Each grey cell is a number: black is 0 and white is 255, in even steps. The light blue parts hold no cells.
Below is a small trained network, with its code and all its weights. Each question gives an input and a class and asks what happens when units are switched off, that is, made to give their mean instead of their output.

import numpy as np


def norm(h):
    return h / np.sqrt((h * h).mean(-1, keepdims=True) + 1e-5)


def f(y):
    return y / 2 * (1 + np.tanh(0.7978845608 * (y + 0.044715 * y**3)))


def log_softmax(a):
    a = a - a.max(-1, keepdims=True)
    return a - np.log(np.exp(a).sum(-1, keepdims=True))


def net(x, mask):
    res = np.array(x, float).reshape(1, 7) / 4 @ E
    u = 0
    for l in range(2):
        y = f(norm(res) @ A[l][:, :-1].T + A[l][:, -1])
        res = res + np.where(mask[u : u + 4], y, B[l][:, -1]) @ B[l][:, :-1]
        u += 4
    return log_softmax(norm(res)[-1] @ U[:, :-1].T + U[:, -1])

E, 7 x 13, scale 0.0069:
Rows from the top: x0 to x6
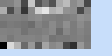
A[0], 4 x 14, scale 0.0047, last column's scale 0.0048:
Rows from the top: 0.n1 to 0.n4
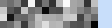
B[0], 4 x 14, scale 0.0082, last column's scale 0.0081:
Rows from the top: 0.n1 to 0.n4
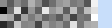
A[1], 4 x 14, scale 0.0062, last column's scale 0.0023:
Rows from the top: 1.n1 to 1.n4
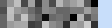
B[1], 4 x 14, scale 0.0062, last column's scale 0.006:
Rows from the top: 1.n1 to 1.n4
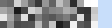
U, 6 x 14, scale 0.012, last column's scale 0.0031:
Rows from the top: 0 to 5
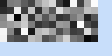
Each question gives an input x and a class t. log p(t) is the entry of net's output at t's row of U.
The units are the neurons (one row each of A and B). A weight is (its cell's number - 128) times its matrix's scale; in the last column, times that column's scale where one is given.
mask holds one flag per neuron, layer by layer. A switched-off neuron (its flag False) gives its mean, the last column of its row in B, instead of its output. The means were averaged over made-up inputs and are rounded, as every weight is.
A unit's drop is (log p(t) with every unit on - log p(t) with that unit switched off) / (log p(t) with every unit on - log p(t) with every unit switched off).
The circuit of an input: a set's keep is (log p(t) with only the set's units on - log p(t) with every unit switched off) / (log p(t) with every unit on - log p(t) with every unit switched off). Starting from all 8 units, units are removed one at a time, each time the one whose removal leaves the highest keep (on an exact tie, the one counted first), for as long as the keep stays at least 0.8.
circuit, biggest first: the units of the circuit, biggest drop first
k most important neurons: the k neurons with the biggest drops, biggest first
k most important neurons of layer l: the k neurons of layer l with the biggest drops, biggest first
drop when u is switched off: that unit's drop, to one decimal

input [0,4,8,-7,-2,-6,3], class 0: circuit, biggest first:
0.n1
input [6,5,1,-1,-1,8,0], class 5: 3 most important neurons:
0.n2, 0.n3, 0.n1
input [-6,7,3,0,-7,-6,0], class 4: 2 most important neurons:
0.n2, 0.n3
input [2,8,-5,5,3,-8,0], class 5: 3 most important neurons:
0.n2, 0.n3, 1.n1
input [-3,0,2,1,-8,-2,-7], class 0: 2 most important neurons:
0.n2, 0.n1
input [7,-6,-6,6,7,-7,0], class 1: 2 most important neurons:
0.n3, 0.n2
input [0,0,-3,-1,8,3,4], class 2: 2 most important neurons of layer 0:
0.n2, 0.n1
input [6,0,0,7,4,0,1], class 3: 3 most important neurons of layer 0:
0.n2, 0.n4, 0.n3
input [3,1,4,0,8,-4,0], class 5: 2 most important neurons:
0.n2, 0.n1
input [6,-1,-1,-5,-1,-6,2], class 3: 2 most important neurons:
0.n2, 0.n4
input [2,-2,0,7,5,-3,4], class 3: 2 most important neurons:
0.n2, 0.n3
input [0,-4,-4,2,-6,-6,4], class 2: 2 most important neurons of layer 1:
1.n2, 1.n1
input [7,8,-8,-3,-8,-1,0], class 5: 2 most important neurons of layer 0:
0.n2, 0.n3
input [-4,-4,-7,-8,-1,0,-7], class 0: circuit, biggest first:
0.n2
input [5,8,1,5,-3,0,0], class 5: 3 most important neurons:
0.n2, 0.n3, 1.n1
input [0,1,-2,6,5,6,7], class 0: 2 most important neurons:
0.n3, 0.n1
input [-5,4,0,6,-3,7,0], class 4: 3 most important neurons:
0.n2, 0.n3, 1.n4
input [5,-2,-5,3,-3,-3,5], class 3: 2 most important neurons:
0.n2, 1.n3
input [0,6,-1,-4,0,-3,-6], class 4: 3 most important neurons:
0.n3, 0.n1, 1.n2
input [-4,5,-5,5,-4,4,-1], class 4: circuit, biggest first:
0.n3
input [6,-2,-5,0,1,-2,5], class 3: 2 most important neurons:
0.n2, 1.n3
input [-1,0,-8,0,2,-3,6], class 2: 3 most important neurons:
0.n2, 0.n1, 1.n3
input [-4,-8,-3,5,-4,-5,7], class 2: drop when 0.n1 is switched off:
0.1
